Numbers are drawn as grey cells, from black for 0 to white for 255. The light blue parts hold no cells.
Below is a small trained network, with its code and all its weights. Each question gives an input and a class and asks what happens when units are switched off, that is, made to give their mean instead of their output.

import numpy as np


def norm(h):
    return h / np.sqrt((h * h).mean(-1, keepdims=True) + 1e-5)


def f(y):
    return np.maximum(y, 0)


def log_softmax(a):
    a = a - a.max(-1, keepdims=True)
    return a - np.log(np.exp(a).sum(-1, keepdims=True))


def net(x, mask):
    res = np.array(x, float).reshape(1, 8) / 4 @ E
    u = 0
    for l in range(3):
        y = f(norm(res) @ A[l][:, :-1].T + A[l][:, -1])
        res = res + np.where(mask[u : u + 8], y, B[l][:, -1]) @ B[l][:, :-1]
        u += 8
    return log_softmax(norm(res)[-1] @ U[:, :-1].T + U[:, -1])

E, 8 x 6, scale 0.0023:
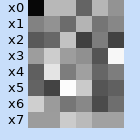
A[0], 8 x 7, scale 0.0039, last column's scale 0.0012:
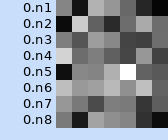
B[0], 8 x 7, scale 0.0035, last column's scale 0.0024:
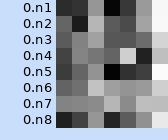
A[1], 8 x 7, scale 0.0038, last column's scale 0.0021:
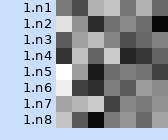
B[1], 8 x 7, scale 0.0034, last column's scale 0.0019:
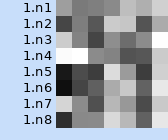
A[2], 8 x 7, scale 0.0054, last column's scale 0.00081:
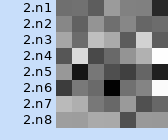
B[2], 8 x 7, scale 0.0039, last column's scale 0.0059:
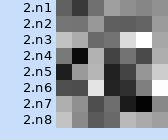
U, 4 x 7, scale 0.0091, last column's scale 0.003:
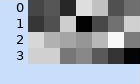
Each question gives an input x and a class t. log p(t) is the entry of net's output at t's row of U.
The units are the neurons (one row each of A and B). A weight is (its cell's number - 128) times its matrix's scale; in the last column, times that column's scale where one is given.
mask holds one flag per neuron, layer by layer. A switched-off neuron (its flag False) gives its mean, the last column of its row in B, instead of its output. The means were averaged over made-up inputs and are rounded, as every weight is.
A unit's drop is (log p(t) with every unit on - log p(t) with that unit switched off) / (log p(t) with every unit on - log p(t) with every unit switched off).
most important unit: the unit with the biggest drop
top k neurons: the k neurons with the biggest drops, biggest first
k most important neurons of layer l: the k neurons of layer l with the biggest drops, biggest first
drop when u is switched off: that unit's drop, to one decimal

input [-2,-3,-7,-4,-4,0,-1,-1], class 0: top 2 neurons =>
[0.n5 1.n8]
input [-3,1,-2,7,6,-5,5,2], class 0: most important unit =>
1.n5
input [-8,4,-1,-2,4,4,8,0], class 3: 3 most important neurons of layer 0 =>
[0.n3 0.n4 0.n6]
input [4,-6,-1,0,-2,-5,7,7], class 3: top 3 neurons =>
[2.n7 1.n7 2.n6]
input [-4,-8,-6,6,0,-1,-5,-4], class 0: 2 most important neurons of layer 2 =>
[2.n6 2.n5]
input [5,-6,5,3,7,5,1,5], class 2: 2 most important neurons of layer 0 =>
[0.n1 0.n8]
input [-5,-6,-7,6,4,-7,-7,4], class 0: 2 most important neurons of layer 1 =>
[1.n5 1.n6]
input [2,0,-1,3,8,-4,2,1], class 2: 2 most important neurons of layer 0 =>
[0.n2 0.n5]
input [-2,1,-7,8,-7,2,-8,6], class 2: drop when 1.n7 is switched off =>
0.0
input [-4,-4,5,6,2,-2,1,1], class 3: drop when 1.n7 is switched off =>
0.1
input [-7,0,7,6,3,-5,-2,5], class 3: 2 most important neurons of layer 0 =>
[0.n6 0.n4]
